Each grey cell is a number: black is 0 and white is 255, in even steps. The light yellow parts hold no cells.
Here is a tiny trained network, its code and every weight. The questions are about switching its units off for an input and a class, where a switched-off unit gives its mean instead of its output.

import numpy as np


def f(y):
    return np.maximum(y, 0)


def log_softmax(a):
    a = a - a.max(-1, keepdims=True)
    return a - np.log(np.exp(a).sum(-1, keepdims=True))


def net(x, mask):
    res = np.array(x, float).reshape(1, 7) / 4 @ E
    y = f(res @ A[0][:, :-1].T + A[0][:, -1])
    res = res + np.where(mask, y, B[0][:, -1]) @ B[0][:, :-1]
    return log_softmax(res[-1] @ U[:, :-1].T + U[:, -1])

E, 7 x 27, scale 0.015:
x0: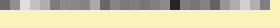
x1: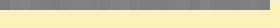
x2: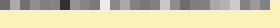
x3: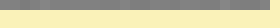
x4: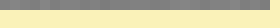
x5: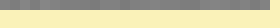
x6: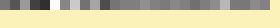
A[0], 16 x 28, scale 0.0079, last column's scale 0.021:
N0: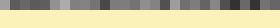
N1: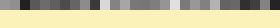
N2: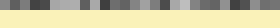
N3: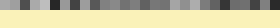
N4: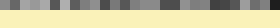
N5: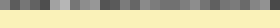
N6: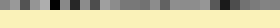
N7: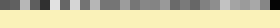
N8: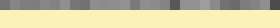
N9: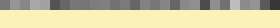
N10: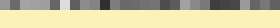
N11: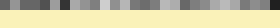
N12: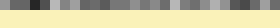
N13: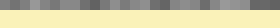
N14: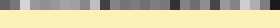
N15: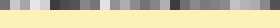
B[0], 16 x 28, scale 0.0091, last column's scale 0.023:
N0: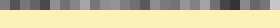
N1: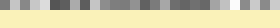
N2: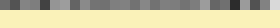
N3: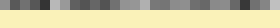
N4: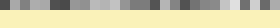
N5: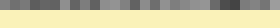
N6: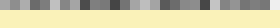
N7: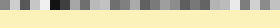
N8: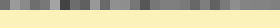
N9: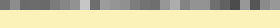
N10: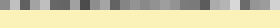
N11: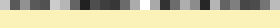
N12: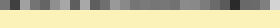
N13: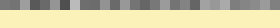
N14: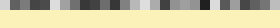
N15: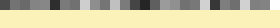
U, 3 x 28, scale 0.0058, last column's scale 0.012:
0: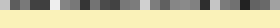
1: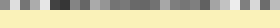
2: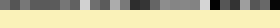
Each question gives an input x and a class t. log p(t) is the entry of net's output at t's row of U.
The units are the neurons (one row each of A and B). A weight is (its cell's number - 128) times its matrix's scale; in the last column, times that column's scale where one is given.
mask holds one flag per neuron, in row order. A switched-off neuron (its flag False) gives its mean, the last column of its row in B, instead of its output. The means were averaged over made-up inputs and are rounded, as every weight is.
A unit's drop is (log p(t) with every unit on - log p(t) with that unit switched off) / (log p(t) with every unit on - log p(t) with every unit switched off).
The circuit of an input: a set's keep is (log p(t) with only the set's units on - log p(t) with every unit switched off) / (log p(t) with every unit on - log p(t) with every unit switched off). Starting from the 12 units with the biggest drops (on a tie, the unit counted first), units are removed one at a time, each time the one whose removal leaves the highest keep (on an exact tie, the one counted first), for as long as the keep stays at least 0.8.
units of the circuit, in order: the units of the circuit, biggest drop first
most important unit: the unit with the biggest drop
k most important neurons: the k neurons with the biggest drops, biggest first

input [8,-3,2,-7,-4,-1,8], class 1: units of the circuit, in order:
[N7]
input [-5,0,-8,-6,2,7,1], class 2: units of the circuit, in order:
[N0 N14]
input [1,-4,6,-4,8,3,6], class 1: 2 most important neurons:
[N7 N14]
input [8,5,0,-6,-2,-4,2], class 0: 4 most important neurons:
[N14 N1 N4 N10]
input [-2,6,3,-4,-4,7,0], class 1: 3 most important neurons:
[N14 N3 N6]
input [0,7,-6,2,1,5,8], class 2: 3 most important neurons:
[N6 N2 N11]
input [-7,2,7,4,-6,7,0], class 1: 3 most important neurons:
[N1 N14 N3]
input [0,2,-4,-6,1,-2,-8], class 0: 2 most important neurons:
[N3 N6]
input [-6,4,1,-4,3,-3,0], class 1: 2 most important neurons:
[N1 N14]
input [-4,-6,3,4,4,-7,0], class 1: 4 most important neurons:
[N1 N14 N3 N6]
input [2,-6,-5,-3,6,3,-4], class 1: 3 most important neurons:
[N4 N10 N11]
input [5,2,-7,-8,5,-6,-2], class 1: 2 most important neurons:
[N4 N10]
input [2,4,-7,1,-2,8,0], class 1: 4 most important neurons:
[N4 N10 N11 N3]
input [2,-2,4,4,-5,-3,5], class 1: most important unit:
N7
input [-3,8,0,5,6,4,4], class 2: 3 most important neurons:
[N6 N14 N11]
